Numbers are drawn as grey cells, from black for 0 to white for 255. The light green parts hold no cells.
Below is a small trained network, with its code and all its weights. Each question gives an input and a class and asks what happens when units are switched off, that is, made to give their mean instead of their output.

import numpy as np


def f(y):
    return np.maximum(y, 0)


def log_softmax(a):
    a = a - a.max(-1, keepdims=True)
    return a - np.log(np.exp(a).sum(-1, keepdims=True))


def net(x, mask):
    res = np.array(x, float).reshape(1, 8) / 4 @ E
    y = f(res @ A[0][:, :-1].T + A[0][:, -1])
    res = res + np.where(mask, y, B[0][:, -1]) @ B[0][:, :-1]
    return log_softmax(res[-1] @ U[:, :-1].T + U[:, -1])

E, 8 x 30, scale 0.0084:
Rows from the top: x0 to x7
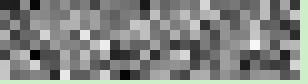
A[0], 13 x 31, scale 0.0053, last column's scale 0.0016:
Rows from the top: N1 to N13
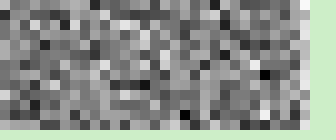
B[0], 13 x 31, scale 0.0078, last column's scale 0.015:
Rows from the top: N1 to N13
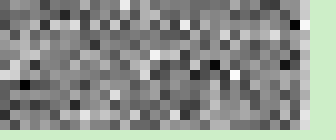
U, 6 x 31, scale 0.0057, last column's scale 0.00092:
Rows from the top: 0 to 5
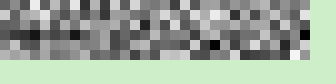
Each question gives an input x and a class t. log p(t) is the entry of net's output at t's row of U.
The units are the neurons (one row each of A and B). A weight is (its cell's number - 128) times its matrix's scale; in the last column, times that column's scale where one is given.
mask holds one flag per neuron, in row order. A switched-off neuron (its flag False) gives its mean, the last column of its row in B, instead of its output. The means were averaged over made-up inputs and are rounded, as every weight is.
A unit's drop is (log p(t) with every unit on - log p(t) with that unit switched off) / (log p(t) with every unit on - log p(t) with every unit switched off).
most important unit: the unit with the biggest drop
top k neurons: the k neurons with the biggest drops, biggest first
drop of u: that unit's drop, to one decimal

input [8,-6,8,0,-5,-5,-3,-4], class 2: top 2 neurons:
N12, N2
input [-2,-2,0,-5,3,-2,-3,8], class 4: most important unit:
N7
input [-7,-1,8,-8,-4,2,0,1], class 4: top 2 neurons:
N7, N4
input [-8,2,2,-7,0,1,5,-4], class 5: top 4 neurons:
N13, N5, N8, N1
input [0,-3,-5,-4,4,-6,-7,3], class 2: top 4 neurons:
N12, N6, N11, N8
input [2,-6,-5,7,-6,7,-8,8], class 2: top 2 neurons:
N12, N6
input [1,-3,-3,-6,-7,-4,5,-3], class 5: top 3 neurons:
N13, N5, N8
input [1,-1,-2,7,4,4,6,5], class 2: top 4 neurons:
N12, N13, N2, N8
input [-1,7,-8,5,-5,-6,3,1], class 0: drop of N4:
0.1
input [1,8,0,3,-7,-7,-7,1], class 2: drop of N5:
0.2
